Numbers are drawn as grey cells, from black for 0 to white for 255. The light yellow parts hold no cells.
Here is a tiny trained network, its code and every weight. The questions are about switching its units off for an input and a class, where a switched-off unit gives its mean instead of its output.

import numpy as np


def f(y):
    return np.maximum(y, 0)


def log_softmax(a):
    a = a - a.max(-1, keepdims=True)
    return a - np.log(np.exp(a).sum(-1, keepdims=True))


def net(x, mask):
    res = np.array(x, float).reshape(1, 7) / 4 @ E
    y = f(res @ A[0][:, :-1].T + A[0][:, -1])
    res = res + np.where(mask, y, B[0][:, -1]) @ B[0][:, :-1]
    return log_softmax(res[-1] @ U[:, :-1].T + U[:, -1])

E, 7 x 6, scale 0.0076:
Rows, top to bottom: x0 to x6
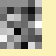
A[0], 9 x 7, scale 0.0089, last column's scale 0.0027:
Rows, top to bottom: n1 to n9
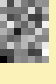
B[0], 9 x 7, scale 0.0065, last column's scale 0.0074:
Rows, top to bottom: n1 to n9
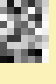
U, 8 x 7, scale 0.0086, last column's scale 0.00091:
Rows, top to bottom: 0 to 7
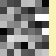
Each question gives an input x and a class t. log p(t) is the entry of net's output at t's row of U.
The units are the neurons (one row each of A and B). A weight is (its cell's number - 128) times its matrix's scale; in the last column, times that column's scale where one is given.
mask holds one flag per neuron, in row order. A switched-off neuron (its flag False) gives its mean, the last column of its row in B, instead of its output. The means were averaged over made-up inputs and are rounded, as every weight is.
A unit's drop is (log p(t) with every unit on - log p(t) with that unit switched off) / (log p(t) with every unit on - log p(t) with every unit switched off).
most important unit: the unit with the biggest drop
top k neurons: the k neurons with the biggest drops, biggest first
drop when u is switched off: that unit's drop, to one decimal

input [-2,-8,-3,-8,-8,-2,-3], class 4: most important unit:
n9
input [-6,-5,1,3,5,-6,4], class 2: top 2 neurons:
[n5, n8]
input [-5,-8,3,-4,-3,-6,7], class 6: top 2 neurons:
[n4, n2]
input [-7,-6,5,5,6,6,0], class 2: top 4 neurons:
[n5, n8, n9, n3]
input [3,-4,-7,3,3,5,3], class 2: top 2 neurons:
[n5, n9]
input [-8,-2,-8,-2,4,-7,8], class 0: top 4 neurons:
[n6, n2, n9, n8]
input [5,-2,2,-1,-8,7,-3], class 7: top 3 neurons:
[n1, n4, n2]
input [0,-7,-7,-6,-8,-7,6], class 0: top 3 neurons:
[n2, n6, n8]
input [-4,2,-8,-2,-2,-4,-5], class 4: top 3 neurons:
[n9, n8, n5]
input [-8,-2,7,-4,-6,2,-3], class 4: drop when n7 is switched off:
0.0
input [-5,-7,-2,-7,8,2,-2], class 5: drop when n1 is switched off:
0.1
